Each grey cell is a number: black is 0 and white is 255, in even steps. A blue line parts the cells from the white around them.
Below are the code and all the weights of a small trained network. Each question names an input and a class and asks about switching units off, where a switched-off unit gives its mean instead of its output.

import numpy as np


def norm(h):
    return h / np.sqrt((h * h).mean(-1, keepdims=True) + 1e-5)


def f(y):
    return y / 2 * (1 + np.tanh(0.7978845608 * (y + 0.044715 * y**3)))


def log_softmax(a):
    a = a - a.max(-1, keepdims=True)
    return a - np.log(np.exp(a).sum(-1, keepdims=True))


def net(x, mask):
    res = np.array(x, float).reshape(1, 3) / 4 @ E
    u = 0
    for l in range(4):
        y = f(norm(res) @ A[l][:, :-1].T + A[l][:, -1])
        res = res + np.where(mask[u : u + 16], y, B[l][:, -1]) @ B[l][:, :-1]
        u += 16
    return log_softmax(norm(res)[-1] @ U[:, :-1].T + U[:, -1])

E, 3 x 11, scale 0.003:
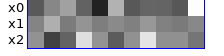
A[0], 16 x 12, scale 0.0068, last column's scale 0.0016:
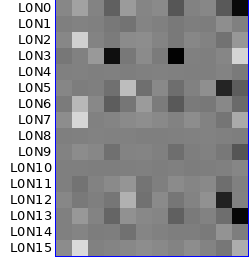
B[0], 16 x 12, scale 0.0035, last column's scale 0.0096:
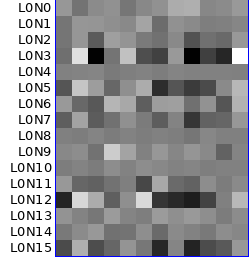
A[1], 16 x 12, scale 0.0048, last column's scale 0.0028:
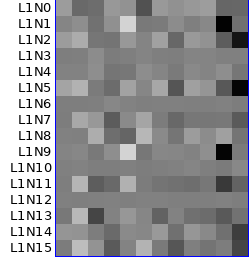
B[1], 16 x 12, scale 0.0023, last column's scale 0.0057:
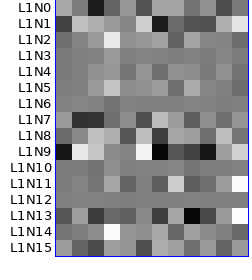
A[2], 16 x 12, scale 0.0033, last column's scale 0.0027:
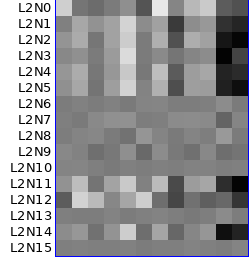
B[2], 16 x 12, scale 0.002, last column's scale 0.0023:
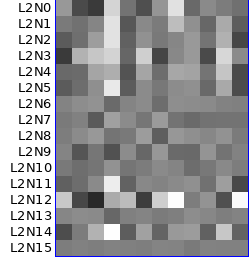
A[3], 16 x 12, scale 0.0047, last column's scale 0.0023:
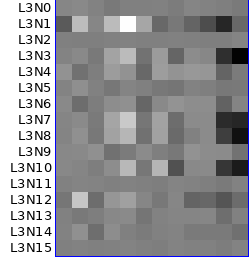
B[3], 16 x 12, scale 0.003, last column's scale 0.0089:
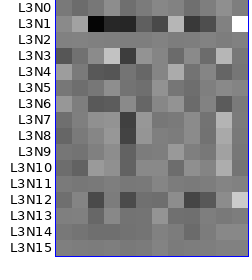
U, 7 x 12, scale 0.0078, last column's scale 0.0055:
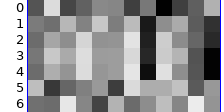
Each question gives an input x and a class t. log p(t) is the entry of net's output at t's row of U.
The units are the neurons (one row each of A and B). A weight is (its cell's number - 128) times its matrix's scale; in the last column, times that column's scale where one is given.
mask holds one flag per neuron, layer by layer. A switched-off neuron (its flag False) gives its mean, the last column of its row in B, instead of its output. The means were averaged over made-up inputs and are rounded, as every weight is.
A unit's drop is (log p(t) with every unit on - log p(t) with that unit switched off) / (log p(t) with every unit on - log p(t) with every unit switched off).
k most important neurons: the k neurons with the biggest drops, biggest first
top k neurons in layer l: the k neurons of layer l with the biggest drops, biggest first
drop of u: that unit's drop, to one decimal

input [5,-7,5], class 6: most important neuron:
[L0N3]
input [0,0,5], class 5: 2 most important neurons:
[L0N3 L0N15]
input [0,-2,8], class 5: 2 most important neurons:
[L0N3 L0N15]
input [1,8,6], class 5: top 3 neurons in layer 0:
[L0N3 L0N12 L0N5]
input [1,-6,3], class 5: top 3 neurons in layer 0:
[L0N3 L0N12 L0N5]
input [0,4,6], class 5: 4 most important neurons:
[L0N3 L0N12 L0N5 L0N15]
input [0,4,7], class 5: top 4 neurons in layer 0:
[L0N3 L0N12 L0N5 L0N15]
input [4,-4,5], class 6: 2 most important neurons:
[L0N3 L0N6]
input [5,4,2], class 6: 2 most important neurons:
[L0N3 L3N1]
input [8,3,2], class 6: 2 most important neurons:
[L0N3 L3N1]
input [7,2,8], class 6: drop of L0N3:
0.9
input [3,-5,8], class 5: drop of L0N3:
0.6
